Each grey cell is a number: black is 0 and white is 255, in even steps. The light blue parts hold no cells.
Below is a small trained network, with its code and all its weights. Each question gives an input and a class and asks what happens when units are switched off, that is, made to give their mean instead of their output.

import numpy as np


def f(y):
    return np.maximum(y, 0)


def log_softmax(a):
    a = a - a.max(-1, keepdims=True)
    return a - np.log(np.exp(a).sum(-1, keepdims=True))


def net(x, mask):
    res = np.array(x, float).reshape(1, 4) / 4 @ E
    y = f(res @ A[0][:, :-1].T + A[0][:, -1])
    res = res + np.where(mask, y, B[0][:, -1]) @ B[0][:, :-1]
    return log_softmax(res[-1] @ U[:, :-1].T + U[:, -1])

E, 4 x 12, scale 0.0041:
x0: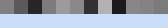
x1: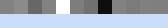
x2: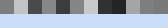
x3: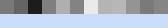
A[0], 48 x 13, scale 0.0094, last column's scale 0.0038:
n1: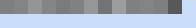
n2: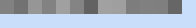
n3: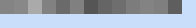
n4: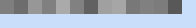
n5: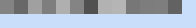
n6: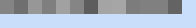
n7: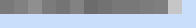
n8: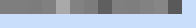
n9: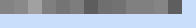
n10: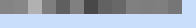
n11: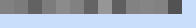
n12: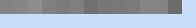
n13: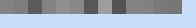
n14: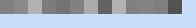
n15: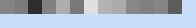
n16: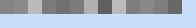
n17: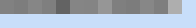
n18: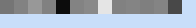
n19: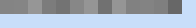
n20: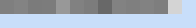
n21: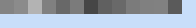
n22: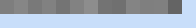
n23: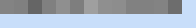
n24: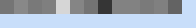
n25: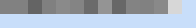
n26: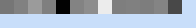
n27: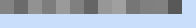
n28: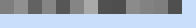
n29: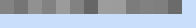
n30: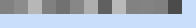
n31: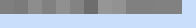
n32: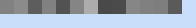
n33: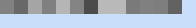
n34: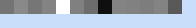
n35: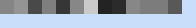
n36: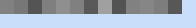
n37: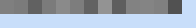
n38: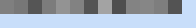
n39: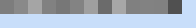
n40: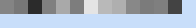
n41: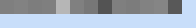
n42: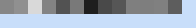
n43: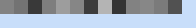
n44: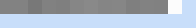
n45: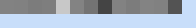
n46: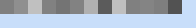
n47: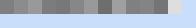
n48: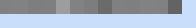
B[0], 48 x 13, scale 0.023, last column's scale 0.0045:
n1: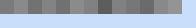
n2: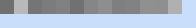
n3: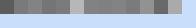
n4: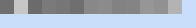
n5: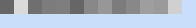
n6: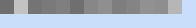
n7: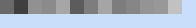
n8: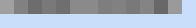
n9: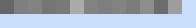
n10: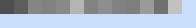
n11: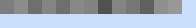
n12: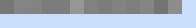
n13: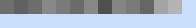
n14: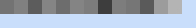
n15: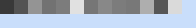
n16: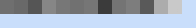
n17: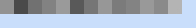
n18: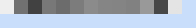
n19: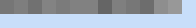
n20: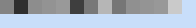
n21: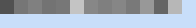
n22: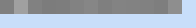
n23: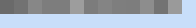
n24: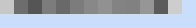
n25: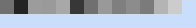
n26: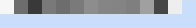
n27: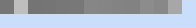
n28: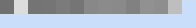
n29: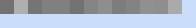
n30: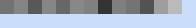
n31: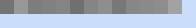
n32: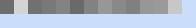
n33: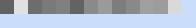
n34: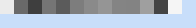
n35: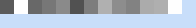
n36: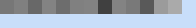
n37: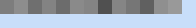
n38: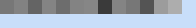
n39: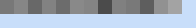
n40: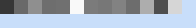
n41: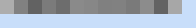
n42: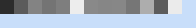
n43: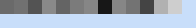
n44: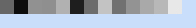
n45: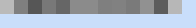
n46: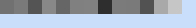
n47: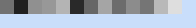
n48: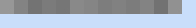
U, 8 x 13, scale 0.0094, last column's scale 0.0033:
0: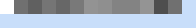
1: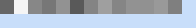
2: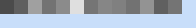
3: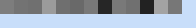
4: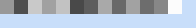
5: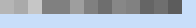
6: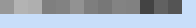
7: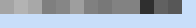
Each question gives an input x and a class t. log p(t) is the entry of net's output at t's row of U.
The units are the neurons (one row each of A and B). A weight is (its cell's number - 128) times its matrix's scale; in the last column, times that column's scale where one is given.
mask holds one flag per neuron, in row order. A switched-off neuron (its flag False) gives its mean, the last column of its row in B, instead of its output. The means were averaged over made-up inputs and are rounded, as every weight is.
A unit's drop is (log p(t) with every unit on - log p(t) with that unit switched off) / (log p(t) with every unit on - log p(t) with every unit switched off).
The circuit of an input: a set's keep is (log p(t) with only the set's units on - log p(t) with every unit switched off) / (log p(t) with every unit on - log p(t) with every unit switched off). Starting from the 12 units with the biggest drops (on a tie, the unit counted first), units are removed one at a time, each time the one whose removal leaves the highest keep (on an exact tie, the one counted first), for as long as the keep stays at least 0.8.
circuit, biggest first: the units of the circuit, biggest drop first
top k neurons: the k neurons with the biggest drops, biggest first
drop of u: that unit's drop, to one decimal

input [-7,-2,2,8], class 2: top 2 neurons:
(n40; n15)
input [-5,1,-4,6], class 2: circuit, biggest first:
(n40)
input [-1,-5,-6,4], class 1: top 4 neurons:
(n34; n33; n5; n24)
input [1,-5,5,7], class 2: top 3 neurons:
(n40; n15; n34)
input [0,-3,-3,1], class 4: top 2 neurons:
(n34; n35)
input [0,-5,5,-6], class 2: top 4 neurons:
(n42; n34; n10; n21)
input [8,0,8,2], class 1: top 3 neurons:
(n35; n32; n28)
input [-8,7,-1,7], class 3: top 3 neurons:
(n46; n16; n30)
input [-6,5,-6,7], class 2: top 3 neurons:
(n40; n15; n35)
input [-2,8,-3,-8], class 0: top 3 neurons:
(n34; n24; n45)
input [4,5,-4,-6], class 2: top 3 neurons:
(n42; n26; n18)
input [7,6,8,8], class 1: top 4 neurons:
(n35; n32; n28; n42)
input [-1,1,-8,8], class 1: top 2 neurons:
(n33; n5)
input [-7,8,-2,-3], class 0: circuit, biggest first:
(n34)
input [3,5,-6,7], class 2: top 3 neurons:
(n40; n15; n35)
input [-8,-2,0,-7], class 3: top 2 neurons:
(n46; n16)
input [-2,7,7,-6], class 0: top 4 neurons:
(n34; n24; n45; n33)
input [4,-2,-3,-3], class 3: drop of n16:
-0.1
